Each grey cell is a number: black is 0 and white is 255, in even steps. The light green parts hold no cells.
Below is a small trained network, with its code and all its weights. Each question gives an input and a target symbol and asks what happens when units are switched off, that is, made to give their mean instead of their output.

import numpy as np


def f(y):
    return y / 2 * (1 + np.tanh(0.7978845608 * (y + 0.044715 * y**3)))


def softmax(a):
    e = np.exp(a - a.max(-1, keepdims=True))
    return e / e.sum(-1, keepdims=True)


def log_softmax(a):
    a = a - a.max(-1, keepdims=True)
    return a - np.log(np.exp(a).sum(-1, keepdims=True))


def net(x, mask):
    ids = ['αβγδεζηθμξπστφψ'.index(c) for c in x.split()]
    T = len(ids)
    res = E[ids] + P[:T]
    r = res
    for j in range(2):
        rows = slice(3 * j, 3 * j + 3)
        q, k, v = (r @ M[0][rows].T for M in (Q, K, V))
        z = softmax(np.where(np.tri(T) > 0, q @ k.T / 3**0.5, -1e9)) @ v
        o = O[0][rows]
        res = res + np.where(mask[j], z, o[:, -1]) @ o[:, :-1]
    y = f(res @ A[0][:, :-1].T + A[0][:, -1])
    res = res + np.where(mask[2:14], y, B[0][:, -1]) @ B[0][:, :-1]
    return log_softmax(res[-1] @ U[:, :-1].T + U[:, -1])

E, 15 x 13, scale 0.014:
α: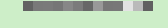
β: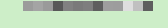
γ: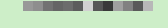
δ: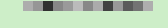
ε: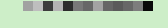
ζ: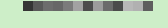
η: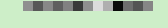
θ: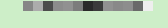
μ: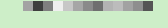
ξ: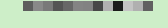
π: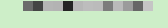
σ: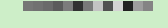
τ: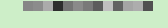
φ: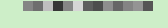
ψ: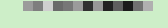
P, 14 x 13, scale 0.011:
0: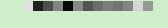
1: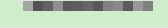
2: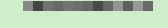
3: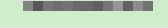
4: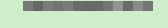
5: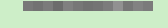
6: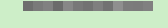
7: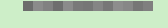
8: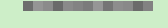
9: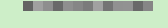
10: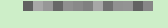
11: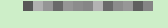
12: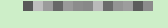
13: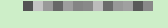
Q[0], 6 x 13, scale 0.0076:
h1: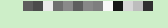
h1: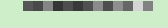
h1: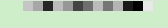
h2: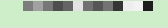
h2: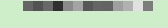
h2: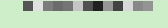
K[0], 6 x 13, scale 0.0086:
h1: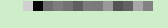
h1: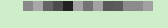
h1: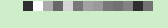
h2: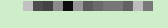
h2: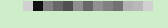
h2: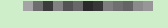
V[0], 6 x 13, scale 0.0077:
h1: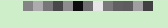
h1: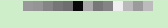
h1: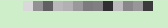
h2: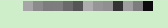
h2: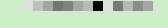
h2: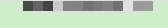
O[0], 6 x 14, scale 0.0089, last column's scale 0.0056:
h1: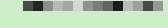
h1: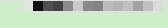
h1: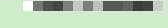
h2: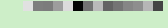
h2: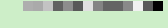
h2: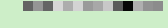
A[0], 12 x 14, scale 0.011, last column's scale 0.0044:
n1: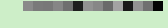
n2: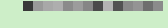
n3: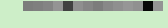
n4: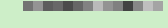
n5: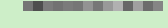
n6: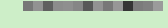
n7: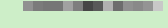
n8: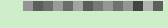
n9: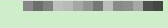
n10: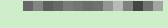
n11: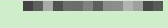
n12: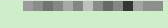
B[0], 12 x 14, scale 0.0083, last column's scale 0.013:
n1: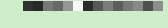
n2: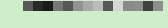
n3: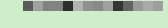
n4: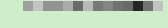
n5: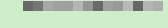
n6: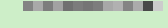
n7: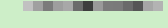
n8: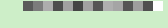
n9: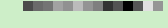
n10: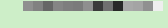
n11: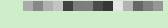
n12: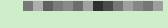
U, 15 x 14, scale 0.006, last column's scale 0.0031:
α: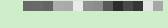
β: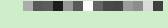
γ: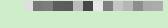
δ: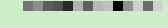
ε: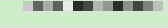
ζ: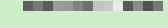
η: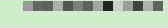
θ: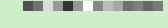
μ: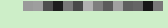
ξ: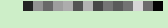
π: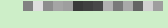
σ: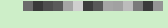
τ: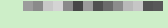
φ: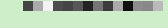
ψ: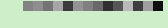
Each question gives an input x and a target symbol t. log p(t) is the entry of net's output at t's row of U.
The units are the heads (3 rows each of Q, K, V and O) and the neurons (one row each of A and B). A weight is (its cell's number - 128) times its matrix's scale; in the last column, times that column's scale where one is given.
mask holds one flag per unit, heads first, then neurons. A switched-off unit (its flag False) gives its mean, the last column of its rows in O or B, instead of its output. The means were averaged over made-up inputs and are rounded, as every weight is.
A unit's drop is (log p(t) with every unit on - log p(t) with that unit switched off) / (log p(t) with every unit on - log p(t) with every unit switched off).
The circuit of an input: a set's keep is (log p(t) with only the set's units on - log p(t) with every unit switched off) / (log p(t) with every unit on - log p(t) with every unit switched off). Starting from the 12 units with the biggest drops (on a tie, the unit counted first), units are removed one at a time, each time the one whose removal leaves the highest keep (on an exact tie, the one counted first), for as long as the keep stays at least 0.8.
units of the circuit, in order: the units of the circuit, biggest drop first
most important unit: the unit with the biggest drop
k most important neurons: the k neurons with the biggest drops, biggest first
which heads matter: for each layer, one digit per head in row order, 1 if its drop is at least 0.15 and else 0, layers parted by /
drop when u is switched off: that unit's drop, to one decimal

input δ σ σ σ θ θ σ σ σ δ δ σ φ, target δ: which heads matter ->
11
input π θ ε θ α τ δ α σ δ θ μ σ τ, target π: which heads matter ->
10
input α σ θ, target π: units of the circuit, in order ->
(h1 n7)
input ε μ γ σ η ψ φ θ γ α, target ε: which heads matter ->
01
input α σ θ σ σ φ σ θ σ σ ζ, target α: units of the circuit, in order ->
(h2 n9)
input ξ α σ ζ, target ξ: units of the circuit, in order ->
(h2 h1)
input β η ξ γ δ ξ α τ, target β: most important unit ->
h2
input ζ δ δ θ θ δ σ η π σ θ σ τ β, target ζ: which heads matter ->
11
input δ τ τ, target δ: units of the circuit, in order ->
(n3 h2)
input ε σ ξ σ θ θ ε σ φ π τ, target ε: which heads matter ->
01
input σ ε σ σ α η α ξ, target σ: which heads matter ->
11
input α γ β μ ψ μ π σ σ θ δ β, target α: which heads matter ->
01
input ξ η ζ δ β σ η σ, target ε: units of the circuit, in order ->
(h2 n11)
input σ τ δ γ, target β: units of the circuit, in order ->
(n6 h2)
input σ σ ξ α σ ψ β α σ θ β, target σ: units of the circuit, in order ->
(h1)
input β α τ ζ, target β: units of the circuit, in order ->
(h2 h1)
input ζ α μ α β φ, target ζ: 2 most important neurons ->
(n2 n6)
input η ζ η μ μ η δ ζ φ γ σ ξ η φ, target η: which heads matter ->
10
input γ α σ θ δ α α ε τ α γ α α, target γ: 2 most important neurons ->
(n8 n10)
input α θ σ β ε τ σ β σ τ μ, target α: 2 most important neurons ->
(n9 n6)
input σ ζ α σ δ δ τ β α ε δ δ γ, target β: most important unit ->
n6
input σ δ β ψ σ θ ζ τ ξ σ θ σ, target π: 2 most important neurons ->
(n10 n4)
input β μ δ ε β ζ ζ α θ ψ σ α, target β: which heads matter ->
01
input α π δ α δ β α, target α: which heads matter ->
01
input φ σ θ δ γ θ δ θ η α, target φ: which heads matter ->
11
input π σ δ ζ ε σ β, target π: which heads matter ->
10
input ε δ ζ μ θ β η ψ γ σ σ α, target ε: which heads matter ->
01
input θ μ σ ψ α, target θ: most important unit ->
h2
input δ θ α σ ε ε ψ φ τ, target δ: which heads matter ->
11
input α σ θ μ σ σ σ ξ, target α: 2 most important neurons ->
(n9 n8)
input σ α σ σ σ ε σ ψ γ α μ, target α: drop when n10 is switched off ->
0.0
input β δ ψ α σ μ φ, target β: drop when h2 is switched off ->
0.9
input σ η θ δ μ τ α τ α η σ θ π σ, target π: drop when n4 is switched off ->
0.3
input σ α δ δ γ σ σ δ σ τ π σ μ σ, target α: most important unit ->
h1
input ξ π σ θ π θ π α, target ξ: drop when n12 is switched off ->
0.1
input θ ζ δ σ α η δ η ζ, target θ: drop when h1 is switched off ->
0.2
